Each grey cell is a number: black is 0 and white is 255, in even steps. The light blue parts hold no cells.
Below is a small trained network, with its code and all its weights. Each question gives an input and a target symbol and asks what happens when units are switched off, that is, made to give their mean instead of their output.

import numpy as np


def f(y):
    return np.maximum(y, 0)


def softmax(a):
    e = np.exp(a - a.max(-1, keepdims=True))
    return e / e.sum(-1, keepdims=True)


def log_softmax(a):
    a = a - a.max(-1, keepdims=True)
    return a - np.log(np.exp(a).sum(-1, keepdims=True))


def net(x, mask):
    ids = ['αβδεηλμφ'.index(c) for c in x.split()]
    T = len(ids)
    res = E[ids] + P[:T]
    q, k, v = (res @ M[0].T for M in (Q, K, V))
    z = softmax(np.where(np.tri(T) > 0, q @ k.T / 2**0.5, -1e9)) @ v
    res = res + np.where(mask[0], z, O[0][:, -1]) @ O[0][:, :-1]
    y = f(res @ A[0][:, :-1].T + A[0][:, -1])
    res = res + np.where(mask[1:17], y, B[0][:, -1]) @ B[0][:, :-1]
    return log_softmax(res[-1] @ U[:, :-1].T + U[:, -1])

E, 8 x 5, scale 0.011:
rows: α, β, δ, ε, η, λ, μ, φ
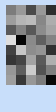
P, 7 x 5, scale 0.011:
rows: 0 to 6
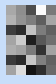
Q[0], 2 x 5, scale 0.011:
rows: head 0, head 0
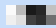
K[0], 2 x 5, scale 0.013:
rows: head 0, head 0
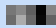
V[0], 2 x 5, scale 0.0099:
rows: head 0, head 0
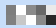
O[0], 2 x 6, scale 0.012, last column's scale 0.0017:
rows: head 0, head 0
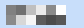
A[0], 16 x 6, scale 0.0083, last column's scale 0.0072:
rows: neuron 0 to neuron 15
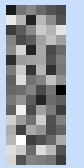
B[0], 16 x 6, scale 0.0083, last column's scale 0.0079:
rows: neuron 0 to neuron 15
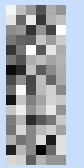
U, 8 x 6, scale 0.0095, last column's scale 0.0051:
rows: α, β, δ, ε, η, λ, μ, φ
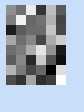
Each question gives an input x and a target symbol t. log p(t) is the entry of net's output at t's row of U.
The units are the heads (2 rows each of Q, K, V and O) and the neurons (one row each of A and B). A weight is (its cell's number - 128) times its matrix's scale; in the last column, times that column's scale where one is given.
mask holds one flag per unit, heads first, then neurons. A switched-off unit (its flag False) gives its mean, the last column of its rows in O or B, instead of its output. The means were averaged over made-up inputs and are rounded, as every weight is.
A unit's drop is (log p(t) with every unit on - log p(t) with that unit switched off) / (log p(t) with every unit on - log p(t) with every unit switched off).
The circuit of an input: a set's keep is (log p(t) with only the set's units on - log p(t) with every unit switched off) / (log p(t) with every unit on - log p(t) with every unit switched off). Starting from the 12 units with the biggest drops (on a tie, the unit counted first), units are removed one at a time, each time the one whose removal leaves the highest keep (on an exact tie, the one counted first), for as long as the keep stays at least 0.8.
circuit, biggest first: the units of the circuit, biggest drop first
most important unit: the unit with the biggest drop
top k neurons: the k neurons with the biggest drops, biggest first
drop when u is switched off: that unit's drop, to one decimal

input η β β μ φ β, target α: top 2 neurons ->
[neuron 2; neuron 13]
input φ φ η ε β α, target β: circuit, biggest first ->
[head 0; neuron 9]
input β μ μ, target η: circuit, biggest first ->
[head 0; neuron 14]
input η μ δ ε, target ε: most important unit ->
neuron 1
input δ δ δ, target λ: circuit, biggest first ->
[head 0; neuron 2]
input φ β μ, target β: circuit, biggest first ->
[head 0; neuron 9; neuron 8]
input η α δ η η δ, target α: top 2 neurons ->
[neuron 0; neuron 13]
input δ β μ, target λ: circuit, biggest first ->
[head 0; neuron 2; neuron 1]
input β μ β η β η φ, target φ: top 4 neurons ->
[neuron 6; neuron 4; neuron 13; neuron 2]
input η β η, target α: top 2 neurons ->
[neuron 0; neuron 2]
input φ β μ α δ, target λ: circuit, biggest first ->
[neuron 2; neuron 4; head 0]
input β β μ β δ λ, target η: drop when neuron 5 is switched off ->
0.2
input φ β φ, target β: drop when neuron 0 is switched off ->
0.1
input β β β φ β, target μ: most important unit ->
neuron 13
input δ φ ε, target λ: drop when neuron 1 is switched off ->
0.1
